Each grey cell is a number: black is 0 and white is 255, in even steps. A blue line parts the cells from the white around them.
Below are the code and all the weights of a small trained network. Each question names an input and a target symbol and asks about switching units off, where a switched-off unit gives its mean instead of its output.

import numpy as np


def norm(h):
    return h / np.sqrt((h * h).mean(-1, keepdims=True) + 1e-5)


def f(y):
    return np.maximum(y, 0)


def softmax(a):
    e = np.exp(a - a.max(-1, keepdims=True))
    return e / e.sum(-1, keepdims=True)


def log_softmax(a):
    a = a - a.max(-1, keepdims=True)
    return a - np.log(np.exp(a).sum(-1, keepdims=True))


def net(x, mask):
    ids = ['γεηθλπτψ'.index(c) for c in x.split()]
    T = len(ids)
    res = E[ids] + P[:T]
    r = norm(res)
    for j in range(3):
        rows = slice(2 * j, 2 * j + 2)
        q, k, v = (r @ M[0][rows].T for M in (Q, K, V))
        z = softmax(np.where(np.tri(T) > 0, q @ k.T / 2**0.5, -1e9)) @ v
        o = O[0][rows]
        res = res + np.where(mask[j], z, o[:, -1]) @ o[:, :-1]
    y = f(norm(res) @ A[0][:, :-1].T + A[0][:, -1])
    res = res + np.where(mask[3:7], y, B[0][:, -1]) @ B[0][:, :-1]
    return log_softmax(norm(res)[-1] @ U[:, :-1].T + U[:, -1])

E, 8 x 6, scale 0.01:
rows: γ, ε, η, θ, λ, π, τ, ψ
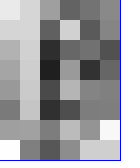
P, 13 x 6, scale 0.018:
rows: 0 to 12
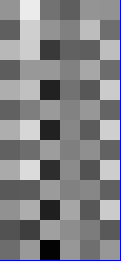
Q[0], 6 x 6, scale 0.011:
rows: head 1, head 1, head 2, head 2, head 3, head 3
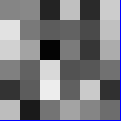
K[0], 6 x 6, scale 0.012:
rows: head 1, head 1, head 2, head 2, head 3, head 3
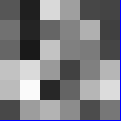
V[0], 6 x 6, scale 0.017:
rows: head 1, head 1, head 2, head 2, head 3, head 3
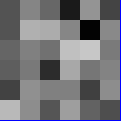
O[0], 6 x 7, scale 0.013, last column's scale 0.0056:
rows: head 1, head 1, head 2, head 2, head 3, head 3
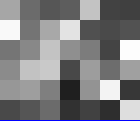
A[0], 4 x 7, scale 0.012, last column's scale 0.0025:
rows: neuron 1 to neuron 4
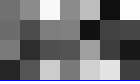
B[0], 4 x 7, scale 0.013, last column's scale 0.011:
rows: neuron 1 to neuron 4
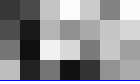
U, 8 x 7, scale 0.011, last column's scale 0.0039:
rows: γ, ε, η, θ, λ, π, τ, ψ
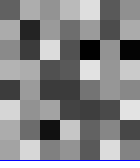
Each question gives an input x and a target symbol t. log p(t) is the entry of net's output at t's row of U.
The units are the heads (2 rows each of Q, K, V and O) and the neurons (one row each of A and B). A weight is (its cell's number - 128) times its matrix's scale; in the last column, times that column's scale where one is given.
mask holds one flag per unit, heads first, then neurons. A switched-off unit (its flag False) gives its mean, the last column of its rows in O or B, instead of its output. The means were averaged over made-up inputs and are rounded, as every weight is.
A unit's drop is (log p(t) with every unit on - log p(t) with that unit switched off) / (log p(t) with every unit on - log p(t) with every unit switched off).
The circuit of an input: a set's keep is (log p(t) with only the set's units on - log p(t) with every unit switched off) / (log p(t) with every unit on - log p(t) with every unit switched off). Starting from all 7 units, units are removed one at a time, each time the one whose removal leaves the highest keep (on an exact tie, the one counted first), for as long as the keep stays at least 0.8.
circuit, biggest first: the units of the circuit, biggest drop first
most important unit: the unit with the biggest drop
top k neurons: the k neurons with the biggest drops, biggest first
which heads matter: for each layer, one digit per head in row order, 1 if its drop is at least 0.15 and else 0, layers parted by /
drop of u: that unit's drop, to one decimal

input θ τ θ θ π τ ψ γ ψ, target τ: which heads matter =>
010
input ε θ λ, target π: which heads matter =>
101
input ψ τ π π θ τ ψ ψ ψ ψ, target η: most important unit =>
neuron 4
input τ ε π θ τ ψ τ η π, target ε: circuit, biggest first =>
(head 1; neuron 3)
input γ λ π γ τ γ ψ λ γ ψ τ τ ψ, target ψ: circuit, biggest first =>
(head 3; head 1)
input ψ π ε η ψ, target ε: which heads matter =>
101
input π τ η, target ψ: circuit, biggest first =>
(head 3; neuron 1)
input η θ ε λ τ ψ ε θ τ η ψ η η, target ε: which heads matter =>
101
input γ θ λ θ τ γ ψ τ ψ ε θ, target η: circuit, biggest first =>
(head 3; head 1)
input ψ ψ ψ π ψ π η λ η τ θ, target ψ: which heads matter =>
001
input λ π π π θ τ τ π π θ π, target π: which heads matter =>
111
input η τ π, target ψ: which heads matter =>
001
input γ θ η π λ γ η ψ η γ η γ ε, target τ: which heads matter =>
010
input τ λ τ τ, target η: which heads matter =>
101
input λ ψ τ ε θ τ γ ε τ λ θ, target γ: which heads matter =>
010
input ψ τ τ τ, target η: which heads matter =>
100
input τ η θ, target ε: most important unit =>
head 1
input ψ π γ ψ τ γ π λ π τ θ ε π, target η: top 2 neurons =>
(neuron 1; neuron 2)
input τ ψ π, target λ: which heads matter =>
100
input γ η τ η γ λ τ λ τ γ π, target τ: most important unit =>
neuron 1
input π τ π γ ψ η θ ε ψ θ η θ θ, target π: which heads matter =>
111
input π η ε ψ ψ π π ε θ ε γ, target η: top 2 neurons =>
(neuron 2; neuron 1)
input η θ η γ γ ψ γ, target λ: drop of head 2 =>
0.0
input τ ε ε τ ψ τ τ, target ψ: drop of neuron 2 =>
0.1
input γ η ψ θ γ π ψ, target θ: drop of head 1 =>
0.4
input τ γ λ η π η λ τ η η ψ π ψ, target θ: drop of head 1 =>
0.2
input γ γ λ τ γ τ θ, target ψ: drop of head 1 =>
0.2
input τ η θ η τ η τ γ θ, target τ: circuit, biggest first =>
(head 2)
